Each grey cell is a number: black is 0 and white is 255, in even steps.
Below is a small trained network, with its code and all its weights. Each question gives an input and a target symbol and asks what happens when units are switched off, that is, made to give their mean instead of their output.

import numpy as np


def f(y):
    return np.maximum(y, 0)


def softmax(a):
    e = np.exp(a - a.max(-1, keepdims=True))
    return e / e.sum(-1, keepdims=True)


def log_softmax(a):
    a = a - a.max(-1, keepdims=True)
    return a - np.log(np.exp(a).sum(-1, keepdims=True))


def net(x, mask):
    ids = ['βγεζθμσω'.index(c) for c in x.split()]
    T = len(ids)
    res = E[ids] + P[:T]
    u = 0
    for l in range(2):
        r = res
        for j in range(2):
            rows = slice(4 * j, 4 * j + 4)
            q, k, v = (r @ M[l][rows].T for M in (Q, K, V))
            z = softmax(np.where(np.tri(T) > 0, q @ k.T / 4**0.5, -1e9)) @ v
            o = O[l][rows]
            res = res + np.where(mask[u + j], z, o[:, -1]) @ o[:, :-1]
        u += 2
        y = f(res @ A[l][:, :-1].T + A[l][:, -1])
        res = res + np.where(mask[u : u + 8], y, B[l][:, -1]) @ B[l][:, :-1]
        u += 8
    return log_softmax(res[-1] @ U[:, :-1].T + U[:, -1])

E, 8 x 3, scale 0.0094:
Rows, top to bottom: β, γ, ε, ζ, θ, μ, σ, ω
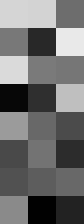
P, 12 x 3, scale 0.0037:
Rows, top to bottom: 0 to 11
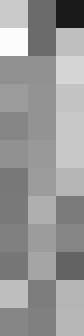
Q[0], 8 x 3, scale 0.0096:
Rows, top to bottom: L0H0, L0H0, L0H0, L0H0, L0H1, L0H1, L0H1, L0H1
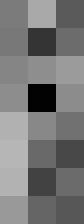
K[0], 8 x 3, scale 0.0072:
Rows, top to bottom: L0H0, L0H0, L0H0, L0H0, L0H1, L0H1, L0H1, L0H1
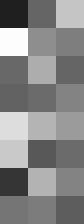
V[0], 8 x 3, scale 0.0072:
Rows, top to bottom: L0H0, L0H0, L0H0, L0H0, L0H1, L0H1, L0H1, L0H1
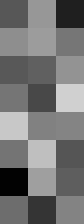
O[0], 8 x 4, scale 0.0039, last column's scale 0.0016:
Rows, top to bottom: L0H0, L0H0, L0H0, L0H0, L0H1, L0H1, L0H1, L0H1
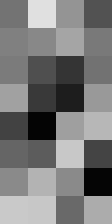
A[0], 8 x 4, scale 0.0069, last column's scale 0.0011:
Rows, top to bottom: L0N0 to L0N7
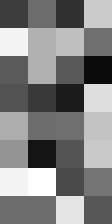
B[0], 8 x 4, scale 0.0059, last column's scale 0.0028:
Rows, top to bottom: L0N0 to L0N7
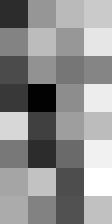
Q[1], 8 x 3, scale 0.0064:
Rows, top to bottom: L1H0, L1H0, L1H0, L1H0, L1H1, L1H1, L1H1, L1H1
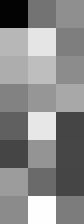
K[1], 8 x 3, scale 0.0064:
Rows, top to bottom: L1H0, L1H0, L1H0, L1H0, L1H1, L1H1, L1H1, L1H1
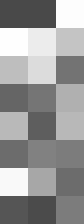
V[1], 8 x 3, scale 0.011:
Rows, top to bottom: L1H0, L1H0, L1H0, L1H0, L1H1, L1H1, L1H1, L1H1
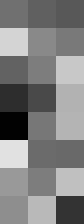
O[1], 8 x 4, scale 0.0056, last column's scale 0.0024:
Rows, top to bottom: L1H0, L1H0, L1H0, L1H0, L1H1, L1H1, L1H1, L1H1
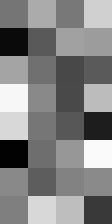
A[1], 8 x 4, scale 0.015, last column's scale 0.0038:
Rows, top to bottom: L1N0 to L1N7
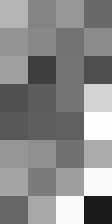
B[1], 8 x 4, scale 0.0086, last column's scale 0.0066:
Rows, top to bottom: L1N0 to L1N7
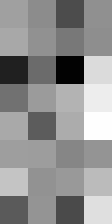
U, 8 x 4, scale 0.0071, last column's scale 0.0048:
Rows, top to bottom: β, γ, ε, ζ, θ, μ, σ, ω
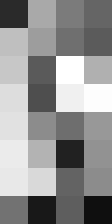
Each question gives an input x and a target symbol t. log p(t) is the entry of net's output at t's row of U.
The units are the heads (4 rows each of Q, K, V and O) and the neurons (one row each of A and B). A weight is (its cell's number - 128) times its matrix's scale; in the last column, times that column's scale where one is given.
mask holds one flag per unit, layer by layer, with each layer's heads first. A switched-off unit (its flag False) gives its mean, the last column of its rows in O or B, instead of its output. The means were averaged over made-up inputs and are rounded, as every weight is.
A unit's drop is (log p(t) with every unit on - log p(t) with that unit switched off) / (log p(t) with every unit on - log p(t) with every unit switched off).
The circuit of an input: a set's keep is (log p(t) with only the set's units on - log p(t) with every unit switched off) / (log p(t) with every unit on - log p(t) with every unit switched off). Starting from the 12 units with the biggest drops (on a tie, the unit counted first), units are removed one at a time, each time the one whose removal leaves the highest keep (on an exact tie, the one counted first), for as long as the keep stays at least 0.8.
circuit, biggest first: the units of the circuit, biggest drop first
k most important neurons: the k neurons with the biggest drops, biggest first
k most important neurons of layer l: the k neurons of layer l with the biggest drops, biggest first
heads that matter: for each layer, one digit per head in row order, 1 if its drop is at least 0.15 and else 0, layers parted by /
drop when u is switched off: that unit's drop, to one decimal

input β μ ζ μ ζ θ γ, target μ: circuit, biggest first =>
L1H1, L1H0, L1N0, L1N2
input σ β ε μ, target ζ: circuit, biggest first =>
L1N2, L1N7, L1N4
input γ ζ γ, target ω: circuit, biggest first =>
L1N2, L1H1
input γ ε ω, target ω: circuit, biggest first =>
L1N2, L0N3, L0N5
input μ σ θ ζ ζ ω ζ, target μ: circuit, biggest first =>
L1H0, L1H1
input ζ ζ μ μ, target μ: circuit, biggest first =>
L1H0, L1H1
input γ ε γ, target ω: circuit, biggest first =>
L1N2, L0H0, L1H1
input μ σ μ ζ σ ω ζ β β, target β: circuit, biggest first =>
L1H0, L0N6, L0N3
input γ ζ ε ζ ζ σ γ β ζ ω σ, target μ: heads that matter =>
10 / 10
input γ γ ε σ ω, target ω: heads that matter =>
00 / 00
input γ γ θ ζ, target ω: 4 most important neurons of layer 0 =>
L0N3, L0N6, L0N5, L0N1
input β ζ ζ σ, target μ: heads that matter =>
00 / 11
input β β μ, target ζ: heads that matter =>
11 / 00
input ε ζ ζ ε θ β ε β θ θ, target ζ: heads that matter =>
00 / 01
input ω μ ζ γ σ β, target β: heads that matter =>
01 / 10
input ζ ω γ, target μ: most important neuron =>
L0N3
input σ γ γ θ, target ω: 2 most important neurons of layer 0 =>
L0N3, L0N5
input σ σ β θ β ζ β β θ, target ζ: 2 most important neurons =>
L1N2, L1N7
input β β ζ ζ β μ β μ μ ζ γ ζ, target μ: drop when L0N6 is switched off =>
0.1
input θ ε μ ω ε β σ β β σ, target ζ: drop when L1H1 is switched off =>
0.1
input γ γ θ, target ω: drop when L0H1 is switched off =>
0.0
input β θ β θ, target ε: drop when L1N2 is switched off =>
0.3
